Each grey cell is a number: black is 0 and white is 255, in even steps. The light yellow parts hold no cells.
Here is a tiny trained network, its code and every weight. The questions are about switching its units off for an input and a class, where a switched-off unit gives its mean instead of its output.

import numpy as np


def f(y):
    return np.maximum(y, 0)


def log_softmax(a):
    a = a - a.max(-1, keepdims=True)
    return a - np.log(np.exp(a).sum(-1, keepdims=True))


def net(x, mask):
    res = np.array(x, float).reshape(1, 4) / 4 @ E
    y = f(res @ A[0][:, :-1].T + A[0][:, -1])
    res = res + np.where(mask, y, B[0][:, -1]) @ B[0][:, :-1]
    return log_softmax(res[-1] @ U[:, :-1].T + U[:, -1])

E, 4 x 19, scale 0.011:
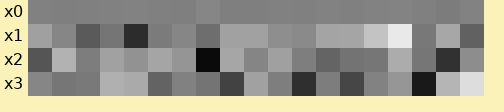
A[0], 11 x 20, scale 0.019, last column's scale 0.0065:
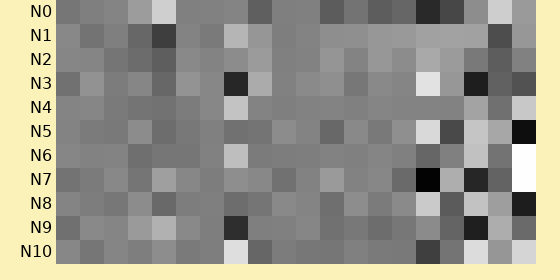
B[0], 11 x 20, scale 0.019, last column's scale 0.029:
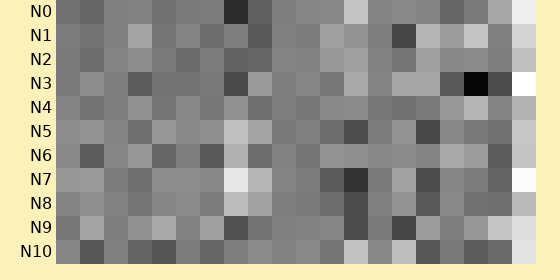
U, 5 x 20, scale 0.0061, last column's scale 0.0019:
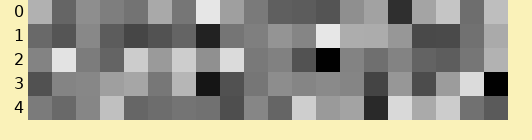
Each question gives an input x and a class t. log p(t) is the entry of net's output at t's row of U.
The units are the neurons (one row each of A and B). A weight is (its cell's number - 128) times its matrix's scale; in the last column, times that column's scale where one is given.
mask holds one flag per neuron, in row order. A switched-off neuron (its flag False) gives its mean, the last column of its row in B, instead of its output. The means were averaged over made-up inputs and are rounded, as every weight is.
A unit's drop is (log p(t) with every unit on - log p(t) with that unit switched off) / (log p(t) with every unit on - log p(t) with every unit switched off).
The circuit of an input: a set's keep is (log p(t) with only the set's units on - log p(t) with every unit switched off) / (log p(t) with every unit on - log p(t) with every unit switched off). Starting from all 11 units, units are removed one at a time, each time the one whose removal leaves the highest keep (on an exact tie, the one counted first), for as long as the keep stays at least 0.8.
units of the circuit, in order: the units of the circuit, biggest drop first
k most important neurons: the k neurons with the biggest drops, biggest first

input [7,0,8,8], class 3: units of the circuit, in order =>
(N9)
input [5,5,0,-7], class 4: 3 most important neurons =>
(N1, N10, N0)
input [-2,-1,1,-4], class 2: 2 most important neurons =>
(N10, N6)
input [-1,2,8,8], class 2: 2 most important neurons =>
(N5, N8)
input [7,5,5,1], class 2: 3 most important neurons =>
(N0, N10, N5)
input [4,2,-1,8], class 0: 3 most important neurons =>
(N5, N3, N8)
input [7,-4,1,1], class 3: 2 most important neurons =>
(N3, N0)
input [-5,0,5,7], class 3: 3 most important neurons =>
(N0, N7, N9)
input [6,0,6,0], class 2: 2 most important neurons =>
(N0, N9)
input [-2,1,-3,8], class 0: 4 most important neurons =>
(N5, N3, N8, N2)
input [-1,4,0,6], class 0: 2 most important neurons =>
(N3, N9)
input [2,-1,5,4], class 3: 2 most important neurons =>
(N7, N9)
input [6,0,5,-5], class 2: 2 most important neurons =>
(N0, N10)
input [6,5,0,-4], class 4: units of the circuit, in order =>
(N1)
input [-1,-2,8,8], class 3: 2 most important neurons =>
(N0, N9)
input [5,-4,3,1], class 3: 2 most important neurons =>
(N0, N5)
